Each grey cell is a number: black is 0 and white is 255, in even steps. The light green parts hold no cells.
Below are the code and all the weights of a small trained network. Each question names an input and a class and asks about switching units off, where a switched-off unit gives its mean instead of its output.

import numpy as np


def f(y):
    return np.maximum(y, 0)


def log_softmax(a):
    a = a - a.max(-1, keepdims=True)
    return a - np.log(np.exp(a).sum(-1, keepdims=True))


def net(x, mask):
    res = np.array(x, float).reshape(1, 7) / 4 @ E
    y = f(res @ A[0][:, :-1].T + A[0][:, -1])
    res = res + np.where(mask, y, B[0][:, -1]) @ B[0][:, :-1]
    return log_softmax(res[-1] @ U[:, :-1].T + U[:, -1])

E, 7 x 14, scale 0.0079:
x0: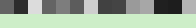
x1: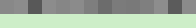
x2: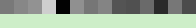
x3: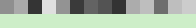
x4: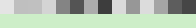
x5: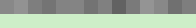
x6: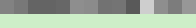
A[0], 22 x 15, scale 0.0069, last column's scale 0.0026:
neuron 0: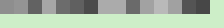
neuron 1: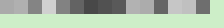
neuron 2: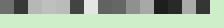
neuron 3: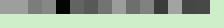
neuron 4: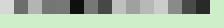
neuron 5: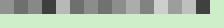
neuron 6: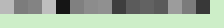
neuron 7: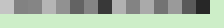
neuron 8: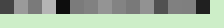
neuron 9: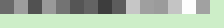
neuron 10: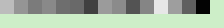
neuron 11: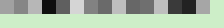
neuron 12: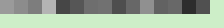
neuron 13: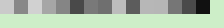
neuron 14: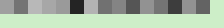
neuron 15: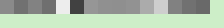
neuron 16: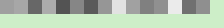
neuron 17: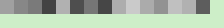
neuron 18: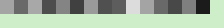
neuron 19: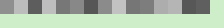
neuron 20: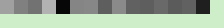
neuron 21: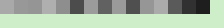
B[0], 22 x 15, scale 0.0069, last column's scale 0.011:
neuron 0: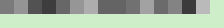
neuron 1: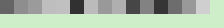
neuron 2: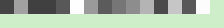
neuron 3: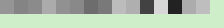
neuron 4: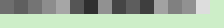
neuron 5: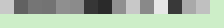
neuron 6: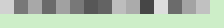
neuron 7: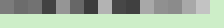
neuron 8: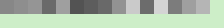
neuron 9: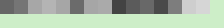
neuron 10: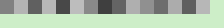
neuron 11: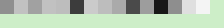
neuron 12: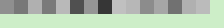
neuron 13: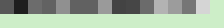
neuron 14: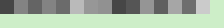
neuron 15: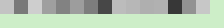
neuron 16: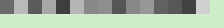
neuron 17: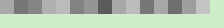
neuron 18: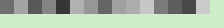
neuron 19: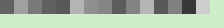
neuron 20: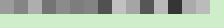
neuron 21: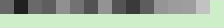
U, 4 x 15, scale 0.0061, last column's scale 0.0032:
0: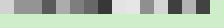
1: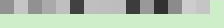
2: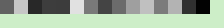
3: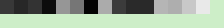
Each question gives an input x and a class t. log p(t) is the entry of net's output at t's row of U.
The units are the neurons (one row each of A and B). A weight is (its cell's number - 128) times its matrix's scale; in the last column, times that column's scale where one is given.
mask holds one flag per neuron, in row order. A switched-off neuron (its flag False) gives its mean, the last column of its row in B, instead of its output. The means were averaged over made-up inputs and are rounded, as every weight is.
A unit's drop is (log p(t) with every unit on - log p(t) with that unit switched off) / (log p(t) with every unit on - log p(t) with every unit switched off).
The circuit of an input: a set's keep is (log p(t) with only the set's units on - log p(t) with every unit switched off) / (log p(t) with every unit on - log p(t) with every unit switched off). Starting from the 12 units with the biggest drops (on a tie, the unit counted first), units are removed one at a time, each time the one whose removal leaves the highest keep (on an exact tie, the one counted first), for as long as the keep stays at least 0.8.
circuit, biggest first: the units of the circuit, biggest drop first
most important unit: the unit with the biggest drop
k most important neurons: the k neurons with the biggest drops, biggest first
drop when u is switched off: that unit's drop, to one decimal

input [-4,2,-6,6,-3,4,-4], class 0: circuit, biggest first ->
(neuron 15)
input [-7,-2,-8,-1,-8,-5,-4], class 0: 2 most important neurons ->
(neuron 5; neuron 2)
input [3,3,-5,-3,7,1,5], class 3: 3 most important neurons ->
(neuron 13; neuron 4; neuron 21)
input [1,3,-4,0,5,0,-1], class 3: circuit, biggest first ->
(neuron 4; neuron 13; neuron 21)
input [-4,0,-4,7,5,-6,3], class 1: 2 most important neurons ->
(neuron 1; neuron 9)
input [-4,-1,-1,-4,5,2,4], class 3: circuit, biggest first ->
(neuron 13; neuron 21)
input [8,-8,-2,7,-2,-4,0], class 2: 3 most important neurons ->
(neuron 2; neuron 11; neuron 18)
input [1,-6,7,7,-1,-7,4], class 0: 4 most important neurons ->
(neuron 6; neuron 11; neuron 8; neuron 3)
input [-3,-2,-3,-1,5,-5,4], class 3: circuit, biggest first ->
(neuron 4; neuron 13)
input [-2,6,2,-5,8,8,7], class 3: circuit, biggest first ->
(neuron 13; neuron 21)
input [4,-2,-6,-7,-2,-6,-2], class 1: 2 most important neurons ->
(neuron 11; neuron 6)
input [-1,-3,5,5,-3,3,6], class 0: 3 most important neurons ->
(neuron 11; neuron 6; neuron 8)
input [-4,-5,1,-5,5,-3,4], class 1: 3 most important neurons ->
(neuron 11; neuron 2; neuron 5)
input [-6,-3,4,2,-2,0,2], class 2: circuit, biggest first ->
(neuron 16)
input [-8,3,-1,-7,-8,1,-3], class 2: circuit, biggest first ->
(neuron 10; neuron 4; neuron 13)
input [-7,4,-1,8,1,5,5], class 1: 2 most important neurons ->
(neuron 1; neuron 9)
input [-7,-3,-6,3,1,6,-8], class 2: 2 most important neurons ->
(neuron 19; neuron 16)
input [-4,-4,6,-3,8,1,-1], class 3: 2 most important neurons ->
(neuron 13; neuron 21)
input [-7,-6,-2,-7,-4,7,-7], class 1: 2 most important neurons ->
(neuron 11; neuron 2)
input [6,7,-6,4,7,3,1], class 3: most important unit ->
neuron 4
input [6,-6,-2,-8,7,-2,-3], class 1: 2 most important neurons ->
(neuron 11; neuron 18)
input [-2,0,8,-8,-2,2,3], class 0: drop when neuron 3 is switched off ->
0.2
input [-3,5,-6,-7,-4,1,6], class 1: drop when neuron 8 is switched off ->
0.1
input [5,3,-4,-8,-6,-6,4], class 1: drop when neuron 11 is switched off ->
0.7
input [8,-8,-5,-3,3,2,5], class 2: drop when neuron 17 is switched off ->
0.0
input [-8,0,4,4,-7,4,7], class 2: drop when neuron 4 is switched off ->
0.1
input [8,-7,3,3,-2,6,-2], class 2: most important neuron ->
(neuron 2)
